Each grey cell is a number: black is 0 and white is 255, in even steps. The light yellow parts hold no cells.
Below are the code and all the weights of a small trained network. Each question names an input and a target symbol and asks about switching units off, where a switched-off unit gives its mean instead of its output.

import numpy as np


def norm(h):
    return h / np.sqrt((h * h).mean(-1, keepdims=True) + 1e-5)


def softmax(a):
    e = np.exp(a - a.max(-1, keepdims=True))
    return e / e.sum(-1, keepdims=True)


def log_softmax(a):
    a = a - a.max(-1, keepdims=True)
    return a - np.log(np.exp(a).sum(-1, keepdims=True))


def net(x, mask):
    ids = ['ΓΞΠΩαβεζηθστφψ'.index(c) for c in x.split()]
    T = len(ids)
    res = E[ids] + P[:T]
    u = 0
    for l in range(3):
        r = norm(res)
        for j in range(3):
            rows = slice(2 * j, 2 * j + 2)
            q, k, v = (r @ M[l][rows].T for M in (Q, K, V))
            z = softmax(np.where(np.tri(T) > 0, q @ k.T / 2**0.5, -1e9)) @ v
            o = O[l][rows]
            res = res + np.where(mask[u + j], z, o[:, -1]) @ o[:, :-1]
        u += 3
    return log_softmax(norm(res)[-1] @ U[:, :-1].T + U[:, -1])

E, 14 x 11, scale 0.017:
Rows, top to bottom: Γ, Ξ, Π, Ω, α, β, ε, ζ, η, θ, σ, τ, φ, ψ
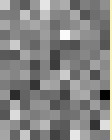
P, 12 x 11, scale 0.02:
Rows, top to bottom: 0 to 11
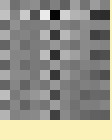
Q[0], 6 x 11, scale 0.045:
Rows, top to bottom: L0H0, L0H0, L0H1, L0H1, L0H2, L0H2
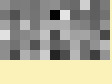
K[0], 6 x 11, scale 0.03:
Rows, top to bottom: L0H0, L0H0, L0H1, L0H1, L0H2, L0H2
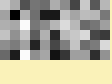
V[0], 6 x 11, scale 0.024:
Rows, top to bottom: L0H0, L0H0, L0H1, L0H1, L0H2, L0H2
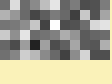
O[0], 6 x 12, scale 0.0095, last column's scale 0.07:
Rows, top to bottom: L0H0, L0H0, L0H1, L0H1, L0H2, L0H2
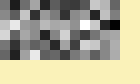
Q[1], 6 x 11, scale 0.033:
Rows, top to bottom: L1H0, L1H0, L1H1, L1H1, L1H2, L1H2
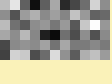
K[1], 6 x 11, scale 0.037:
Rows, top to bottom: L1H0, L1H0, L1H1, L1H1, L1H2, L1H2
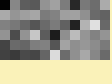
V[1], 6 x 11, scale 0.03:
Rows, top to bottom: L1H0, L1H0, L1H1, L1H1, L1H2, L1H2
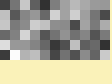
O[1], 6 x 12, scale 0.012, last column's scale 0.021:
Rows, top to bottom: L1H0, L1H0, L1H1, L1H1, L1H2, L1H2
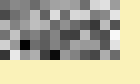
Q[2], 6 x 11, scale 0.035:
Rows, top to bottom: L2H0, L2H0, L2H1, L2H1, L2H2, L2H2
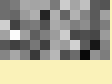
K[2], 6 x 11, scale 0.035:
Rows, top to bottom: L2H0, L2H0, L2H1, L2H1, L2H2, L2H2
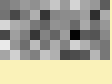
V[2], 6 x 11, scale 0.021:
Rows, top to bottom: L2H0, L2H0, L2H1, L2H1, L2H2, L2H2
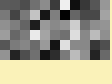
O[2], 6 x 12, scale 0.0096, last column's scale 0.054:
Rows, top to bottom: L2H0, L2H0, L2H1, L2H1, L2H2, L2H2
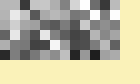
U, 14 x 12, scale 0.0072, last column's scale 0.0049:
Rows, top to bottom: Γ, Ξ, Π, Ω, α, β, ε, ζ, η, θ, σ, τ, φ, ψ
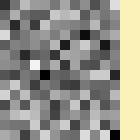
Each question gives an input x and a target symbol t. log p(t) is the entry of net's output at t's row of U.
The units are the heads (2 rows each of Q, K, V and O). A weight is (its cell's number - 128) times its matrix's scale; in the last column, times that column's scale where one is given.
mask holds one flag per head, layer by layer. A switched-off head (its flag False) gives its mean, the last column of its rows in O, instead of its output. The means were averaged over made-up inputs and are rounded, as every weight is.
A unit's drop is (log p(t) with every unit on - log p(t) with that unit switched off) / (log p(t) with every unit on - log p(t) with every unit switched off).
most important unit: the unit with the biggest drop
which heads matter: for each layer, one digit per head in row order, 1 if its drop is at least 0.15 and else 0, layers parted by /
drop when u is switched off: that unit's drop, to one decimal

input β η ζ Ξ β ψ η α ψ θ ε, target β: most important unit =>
L0H2
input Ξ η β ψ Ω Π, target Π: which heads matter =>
110 / 001 / 000
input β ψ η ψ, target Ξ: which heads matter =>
110 / 000 / 000
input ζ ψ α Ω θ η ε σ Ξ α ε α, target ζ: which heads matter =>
011 / 100 / 100
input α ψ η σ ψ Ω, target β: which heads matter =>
111 / 001 / 100
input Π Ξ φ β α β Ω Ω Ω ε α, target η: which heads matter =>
111 / 100 / 000
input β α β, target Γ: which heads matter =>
010 / 000 / 100
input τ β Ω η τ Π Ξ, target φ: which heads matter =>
110 / 000 / 000
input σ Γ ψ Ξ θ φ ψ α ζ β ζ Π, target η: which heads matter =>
111 / 110 / 010
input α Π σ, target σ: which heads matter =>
111 / 111 / 100
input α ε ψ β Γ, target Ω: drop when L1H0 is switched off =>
0.4
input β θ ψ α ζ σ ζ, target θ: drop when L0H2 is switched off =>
0.5
